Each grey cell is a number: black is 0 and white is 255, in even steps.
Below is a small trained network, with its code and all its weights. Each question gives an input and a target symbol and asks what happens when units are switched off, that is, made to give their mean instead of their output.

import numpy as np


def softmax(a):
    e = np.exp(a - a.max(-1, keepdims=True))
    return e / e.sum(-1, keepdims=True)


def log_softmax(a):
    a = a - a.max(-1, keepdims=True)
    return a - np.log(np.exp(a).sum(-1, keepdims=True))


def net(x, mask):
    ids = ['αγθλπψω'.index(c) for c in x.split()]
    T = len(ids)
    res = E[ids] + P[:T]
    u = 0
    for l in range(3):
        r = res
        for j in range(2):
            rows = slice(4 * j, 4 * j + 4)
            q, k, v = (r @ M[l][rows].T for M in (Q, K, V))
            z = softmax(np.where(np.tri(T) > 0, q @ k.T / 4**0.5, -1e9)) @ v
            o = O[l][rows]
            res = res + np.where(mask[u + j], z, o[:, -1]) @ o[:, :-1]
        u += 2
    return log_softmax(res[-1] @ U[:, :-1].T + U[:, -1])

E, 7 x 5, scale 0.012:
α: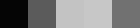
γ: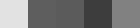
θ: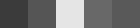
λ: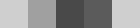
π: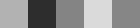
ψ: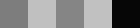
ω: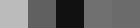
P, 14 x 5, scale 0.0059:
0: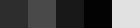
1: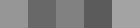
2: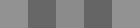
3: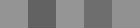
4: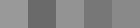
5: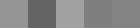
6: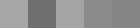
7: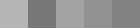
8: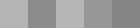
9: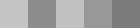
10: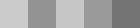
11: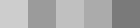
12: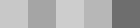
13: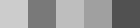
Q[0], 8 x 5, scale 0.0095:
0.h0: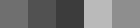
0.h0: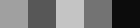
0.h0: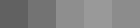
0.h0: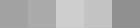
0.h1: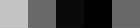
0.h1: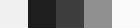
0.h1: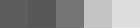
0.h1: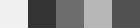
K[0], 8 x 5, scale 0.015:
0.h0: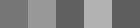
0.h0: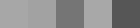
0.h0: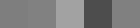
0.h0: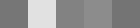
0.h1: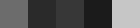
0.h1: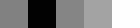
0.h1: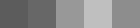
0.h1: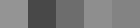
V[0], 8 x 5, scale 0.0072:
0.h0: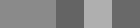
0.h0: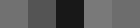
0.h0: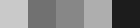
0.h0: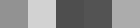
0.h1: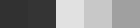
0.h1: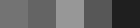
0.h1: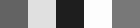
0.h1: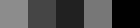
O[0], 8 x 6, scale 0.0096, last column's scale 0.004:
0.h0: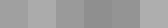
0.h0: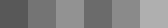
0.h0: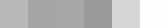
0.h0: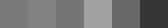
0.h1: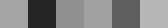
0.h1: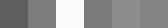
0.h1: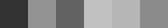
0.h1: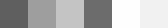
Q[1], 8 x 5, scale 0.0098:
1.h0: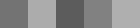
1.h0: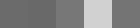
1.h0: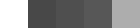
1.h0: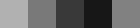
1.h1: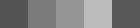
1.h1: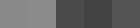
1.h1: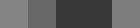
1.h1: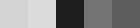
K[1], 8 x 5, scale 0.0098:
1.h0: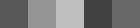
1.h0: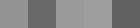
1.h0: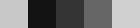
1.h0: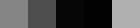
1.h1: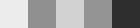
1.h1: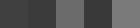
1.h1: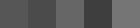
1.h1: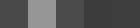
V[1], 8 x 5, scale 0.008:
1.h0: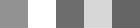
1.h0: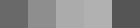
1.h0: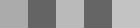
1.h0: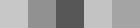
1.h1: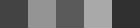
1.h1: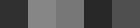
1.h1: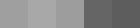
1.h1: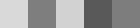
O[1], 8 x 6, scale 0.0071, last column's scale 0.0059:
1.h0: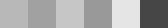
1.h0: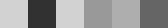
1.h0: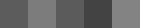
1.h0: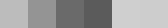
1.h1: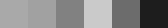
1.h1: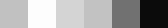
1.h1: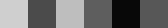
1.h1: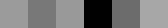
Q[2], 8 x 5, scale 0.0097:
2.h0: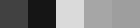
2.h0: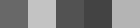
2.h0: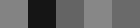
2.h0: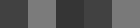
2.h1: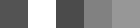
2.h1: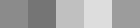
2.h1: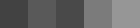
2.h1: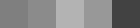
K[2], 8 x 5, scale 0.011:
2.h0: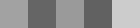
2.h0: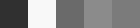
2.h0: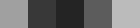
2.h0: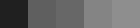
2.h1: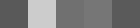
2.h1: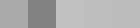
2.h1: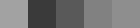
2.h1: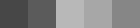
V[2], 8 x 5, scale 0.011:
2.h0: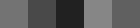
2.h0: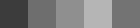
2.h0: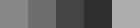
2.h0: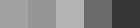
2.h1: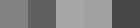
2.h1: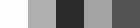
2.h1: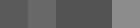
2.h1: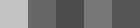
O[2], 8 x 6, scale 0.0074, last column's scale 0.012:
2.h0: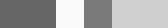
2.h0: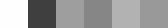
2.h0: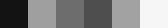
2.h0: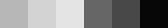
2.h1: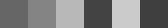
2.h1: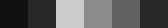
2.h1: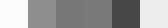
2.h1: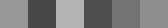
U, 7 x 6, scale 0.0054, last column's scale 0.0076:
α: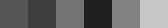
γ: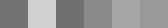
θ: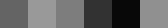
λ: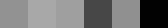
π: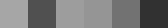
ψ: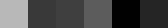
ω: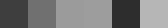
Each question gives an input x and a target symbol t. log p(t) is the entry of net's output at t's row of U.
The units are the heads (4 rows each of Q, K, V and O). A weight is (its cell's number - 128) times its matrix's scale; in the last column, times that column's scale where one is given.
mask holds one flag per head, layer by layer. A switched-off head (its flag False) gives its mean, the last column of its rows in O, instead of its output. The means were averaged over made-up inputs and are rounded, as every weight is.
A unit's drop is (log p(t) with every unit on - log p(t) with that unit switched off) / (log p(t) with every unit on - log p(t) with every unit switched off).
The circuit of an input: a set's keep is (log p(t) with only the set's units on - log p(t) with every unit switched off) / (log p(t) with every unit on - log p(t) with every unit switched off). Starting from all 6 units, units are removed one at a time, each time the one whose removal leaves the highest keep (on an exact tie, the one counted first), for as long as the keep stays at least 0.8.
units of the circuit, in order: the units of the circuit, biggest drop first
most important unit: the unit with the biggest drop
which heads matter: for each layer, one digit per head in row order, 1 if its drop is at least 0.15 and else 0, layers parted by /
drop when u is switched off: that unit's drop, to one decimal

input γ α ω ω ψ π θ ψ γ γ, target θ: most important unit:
0.h1
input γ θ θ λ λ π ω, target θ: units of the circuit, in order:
(0.h1, 1.h1, 2.h0)
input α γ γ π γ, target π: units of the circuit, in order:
(2.h0, 1.h0, 0.h0, 1.h1)
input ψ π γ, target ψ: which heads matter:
01 / 10 / 10
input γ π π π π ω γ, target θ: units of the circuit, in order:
(0.h1, 1.h1, 2.h0)
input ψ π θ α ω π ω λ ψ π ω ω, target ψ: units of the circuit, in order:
(2.h0, 0.h1, 1.h0, 1.h1)
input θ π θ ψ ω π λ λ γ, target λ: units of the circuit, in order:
(1.h0, 0.h1, 2.h0, 2.h1)
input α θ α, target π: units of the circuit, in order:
(1.h0, 2.h0, 0.h1)
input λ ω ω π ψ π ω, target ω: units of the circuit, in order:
(2.h1, 1.h1, 0.h1, 0.h0)
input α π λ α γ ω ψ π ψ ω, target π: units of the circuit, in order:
(2.h0, 1.h0, 0.h0, 1.h1)
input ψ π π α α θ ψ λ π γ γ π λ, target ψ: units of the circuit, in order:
(2.h0, 1.h0, 0.h1)
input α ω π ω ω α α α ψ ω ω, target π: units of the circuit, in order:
(2.h0, 0.h0, 1.h0, 1.h1)
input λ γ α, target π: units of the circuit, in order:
(2.h0, 0.h1, 0.h0, 1.h0)
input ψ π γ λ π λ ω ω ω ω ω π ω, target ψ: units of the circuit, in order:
(0.h1, 2.h0, 1.h1)
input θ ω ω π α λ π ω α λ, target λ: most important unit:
1.h0
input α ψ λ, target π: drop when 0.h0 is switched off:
0.3
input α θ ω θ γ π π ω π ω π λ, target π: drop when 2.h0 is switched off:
1.0
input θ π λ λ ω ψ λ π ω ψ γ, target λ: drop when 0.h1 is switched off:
0.6
